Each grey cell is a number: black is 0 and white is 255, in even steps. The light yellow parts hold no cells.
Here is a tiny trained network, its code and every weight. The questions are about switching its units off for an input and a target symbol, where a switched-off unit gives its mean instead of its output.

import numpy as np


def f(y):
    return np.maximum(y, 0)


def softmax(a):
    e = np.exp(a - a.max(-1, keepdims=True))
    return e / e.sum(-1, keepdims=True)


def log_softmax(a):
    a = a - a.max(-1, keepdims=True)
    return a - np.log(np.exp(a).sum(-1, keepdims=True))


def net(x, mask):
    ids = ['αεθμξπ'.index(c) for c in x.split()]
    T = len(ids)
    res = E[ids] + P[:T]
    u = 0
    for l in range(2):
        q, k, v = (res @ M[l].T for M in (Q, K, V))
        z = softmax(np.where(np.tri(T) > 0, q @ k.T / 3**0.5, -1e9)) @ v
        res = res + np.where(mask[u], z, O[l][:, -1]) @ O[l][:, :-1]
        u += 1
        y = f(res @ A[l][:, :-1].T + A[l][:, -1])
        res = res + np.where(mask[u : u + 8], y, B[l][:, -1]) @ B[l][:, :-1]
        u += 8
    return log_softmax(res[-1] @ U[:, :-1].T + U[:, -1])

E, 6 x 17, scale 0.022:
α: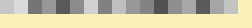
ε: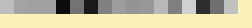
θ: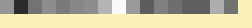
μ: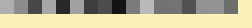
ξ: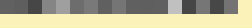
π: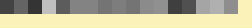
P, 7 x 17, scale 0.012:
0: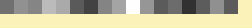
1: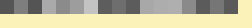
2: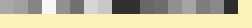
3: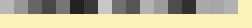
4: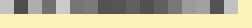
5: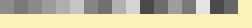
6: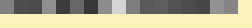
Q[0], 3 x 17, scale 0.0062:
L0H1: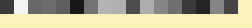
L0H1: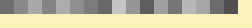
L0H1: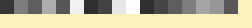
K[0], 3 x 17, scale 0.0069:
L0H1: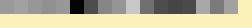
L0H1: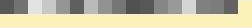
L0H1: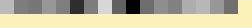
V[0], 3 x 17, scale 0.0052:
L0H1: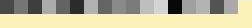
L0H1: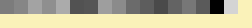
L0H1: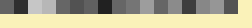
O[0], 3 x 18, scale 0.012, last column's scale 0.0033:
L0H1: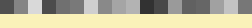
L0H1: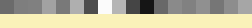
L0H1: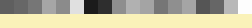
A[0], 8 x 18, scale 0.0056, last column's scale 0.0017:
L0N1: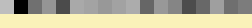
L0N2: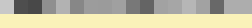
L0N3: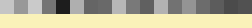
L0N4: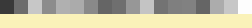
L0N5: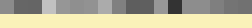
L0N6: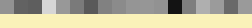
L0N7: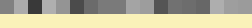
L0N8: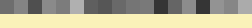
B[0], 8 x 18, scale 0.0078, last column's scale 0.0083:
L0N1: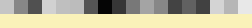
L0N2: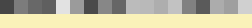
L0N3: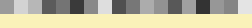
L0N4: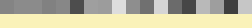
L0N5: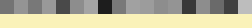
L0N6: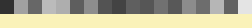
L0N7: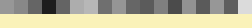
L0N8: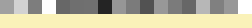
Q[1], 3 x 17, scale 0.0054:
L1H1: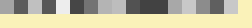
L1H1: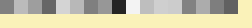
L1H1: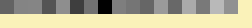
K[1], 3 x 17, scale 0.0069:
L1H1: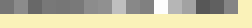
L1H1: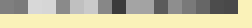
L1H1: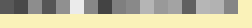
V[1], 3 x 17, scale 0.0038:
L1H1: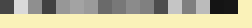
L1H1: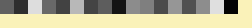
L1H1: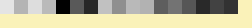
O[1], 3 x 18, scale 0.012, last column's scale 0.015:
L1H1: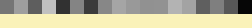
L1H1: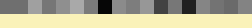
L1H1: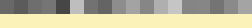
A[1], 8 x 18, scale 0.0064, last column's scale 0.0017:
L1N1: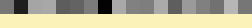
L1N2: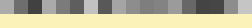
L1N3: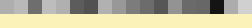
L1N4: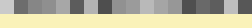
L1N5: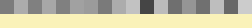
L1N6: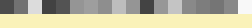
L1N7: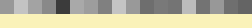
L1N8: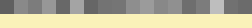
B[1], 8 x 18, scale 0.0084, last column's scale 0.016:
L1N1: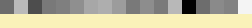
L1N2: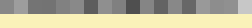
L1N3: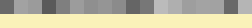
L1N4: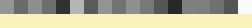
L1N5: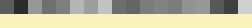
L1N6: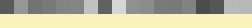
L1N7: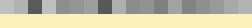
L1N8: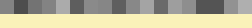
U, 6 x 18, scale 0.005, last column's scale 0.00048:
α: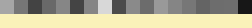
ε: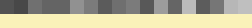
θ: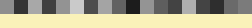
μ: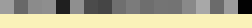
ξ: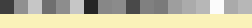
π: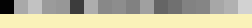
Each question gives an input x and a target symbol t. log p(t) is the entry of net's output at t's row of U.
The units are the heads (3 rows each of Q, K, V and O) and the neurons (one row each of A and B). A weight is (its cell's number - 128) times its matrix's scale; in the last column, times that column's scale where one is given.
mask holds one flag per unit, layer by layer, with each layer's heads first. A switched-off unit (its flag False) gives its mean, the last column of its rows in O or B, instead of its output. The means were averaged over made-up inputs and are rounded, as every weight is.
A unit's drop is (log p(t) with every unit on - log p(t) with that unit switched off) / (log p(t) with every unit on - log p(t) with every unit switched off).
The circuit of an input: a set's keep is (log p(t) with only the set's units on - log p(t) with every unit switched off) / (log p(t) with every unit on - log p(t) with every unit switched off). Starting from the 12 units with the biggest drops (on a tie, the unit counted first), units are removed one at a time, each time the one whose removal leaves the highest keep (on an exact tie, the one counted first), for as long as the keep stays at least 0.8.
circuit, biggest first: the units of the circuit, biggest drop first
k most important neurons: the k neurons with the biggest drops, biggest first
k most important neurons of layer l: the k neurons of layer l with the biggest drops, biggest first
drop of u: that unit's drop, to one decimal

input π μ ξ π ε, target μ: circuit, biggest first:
[L0H1, L1H1]
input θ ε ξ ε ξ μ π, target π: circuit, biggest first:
[L1H1, L0N6]
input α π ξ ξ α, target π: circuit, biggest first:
[L0H1]
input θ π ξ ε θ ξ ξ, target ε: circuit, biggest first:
[L0H1, L1H1, L1N6, L0N3]
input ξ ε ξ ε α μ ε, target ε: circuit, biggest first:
[L0H1, L1H1, L1N6]
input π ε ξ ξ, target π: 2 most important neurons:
[L0N1, L0N4]
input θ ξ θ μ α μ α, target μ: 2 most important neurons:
[L1N4, L1N7]
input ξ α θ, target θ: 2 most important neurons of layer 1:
[L1N4, L1N7]
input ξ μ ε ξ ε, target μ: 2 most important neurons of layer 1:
[L1N4, L1N7]
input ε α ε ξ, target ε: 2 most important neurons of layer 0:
[L0N3, L0N1]
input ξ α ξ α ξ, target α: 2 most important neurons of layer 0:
[L0N1, L0N8]
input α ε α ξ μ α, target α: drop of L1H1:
0.2
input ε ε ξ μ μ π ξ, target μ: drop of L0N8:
0.1
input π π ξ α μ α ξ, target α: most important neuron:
[L0N8]
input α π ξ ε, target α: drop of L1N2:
0.0
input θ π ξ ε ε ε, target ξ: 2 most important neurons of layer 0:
[L0N3, L0N7]
